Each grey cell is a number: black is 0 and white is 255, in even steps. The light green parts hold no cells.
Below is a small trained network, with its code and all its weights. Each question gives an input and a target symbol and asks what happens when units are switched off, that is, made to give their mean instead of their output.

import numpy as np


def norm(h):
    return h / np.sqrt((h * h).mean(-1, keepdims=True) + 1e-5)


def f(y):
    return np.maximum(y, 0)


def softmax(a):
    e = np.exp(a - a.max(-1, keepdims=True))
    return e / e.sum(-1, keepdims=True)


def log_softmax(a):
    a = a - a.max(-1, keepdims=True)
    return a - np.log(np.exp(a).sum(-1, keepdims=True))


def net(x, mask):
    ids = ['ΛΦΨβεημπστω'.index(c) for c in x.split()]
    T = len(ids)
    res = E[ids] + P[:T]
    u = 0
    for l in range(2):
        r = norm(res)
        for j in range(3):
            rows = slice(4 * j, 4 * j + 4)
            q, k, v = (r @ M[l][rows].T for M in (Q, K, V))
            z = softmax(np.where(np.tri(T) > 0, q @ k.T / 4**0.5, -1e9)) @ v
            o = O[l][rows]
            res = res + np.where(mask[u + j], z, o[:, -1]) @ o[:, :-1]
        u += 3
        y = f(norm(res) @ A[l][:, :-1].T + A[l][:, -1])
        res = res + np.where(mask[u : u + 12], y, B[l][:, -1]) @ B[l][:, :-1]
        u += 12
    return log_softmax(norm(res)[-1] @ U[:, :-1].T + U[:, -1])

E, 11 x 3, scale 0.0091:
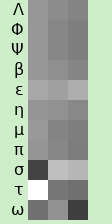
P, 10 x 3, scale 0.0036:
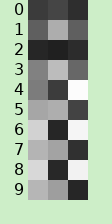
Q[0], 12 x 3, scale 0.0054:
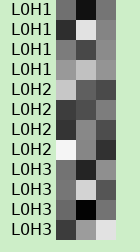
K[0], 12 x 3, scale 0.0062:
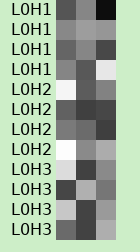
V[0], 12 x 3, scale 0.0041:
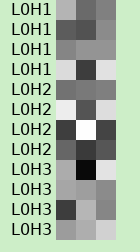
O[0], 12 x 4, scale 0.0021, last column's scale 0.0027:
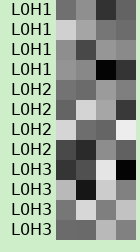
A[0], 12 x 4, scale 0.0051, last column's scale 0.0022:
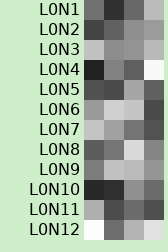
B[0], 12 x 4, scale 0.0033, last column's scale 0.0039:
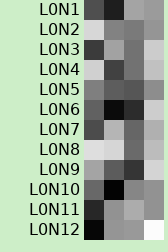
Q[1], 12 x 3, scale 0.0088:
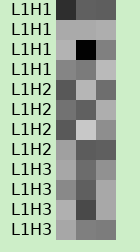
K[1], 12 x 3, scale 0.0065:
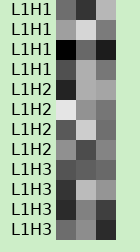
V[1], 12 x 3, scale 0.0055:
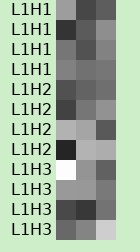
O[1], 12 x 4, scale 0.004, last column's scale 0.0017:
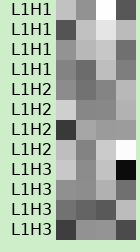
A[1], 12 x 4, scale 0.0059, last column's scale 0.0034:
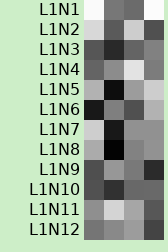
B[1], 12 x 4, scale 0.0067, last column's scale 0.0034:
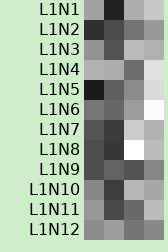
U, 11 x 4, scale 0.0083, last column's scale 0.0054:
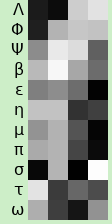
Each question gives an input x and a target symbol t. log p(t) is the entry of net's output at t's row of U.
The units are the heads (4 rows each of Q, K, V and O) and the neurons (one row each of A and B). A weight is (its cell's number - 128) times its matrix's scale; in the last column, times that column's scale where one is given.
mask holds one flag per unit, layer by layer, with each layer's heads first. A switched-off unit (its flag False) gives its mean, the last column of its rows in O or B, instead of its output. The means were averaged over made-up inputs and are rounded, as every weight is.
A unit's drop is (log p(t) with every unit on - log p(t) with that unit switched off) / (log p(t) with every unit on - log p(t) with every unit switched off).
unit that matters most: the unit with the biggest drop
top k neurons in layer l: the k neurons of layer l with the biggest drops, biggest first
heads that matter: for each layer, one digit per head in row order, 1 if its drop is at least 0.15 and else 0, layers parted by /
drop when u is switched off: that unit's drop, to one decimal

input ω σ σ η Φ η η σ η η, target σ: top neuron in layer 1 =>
L1N4
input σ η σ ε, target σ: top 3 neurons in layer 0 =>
L0N12, L0N4, L0N3
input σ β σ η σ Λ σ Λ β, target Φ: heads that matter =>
010 / 011
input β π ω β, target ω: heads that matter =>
001 / 101
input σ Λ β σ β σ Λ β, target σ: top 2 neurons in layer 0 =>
L0N12, L0N8
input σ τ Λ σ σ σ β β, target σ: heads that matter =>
010 / 100
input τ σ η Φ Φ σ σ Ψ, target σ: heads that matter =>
011 / 000
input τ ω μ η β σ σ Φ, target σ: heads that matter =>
011 / 010
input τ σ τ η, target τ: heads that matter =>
100 / 101
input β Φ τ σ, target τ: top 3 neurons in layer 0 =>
L0N12, L0N4, L0N9
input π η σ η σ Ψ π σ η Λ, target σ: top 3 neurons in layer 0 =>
L0N12, L0N4, L0N8
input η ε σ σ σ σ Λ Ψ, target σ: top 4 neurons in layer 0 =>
L0N12, L0N4, L0N8, L0N7
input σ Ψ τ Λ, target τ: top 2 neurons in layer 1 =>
L1N1, L1N5
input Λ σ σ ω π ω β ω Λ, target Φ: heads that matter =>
010 / 000
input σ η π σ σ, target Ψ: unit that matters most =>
L1N4
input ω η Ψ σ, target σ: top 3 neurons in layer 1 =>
L1N8, L1N3, L1N7
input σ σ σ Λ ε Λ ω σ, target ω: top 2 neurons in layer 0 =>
L0N9, L0N11
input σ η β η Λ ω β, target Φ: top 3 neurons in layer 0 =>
L0N12, L0N4, L0N3
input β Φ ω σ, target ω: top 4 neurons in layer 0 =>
L0N12, L0N4, L0N3, L0N9
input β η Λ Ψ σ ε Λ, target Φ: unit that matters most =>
L0N12
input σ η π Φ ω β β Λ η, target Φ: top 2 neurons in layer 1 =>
L1N1, L1N4
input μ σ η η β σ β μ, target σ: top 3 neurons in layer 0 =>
L0N12, L0N8, L0N7
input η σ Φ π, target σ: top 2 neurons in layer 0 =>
L0N1, L0N8
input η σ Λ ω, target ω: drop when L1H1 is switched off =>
-0.1
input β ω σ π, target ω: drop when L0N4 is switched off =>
0.2
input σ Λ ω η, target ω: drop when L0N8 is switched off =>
0.1
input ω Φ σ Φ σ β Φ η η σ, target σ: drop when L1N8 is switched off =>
0.2
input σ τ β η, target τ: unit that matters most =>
L1H3
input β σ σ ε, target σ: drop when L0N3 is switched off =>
0.6
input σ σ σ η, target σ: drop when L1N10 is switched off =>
0.0
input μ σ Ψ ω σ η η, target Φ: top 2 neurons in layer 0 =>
L0N12, L0N4
